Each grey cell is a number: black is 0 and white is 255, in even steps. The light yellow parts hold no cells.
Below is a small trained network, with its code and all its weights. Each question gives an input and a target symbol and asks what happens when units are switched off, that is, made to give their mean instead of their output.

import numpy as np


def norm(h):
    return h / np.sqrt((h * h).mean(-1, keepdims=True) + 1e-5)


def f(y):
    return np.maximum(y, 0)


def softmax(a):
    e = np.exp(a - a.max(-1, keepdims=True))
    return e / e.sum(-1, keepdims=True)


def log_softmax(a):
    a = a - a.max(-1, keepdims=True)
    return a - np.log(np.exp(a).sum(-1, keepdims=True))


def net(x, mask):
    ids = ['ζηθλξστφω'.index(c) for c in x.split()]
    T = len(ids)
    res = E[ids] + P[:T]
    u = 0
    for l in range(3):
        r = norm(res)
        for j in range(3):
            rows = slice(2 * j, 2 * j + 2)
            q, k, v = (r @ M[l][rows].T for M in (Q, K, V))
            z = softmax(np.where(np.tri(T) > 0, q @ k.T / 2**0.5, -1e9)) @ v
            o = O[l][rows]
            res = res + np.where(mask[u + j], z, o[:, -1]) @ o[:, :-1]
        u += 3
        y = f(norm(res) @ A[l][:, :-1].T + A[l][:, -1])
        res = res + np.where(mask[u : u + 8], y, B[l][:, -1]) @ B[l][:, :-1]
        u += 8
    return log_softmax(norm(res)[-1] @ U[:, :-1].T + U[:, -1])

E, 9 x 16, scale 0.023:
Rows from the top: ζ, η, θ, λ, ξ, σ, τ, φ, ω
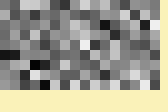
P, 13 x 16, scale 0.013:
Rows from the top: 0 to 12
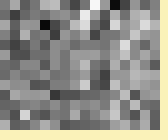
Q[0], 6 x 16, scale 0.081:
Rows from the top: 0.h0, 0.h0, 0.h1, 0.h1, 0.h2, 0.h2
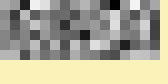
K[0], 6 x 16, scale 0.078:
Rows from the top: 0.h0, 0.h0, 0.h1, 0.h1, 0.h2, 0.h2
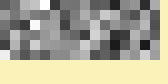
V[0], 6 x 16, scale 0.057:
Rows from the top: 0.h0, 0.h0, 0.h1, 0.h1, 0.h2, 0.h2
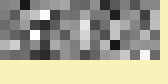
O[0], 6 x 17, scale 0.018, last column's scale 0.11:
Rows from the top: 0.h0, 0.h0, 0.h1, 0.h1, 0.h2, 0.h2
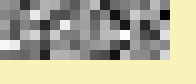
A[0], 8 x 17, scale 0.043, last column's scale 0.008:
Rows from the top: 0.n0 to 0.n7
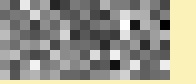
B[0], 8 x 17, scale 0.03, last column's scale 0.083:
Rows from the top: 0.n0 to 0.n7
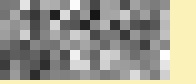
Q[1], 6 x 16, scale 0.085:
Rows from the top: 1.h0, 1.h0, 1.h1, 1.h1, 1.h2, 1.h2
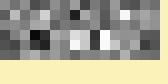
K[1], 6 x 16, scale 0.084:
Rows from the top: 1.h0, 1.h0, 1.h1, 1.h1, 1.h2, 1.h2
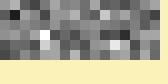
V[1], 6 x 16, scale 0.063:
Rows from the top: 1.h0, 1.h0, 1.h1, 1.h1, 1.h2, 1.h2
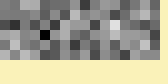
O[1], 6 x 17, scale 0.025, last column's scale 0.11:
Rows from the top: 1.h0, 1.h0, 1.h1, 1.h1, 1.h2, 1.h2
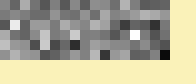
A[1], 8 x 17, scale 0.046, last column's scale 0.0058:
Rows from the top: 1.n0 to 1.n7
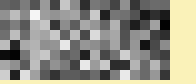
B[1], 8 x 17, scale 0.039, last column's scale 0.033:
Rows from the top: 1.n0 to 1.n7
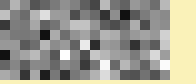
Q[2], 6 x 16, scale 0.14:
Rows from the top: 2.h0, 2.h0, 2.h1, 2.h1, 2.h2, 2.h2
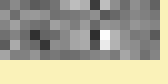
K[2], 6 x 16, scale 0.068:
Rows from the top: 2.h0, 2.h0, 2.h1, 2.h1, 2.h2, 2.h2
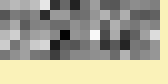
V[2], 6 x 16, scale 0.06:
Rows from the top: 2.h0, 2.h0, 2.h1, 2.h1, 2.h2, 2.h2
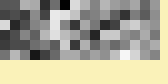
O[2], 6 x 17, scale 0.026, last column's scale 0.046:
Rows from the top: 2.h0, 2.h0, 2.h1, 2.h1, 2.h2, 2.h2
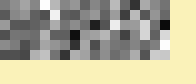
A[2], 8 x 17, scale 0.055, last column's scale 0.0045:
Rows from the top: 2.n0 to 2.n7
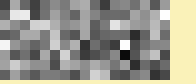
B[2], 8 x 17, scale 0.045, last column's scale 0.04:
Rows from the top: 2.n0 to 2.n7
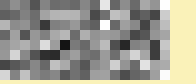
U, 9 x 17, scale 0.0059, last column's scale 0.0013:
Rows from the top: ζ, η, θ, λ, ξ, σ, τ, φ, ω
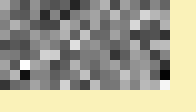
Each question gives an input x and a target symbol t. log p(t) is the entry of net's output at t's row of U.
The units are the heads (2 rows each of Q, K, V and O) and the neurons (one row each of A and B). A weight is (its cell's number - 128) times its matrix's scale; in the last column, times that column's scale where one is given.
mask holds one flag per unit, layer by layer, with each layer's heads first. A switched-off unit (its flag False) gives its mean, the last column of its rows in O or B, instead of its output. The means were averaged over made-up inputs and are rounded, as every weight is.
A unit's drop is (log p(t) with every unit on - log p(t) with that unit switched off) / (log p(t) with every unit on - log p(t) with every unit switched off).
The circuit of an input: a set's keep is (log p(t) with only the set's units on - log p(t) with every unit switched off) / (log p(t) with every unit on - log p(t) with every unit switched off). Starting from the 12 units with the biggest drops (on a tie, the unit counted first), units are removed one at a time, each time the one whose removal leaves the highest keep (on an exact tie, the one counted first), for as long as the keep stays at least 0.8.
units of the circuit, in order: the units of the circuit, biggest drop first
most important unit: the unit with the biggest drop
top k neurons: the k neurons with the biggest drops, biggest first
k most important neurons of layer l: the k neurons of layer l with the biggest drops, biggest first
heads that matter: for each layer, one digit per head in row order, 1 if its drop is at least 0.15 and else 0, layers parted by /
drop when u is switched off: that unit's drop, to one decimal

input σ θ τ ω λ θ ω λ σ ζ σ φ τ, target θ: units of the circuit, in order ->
[0.h1; 2.n5]
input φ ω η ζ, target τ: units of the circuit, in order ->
[0.h0; 0.n0]
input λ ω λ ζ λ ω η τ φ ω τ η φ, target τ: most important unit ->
0.h0
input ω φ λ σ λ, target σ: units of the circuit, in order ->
[2.h1; 2.h0]
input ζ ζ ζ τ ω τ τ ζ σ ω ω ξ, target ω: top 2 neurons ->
[2.n6; 0.n0]
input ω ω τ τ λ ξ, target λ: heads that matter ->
110 / 000 / 000
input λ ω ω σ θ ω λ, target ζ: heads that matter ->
001 / 000 / 000
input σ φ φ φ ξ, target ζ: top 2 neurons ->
[2.n7; 0.n5]
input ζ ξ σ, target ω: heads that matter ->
101 / 000 / 000
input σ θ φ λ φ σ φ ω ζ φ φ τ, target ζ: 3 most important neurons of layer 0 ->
[0.n6; 0.n5; 0.n2]
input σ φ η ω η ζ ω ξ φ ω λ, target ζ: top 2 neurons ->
[1.n6; 0.n5]
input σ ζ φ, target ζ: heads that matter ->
111 / 011 / 110
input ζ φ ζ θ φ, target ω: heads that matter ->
101 / 011 / 110
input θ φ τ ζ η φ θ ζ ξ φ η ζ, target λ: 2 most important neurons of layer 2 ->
[2.n3; 2.n1]
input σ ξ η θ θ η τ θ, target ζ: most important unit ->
0.h1
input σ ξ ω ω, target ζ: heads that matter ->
111 / 001 / 110
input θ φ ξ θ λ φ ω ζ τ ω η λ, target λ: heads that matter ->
011 / 010 / 101
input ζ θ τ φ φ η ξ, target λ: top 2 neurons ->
[1.n4; 0.n7]
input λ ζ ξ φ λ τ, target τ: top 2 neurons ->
[2.n4; 0.n1]
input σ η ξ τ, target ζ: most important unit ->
0.h1
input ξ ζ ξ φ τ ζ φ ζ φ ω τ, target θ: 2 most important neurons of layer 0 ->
[0.n6; 0.n5]
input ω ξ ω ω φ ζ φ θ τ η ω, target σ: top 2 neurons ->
[0.n6; 0.n2]
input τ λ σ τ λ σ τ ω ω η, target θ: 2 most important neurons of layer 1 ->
[1.n1; 1.n0]
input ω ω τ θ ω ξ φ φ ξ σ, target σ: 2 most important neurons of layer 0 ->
[0.n2; 0.n6]
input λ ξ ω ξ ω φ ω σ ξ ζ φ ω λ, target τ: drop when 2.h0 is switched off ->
0.2
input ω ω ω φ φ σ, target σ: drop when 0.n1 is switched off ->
0.1
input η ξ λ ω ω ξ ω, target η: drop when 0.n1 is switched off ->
0.1
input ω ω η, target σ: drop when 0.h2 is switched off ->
0.2
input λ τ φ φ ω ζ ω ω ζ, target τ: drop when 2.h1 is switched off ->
0.1
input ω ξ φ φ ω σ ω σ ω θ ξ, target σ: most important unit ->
2.h1
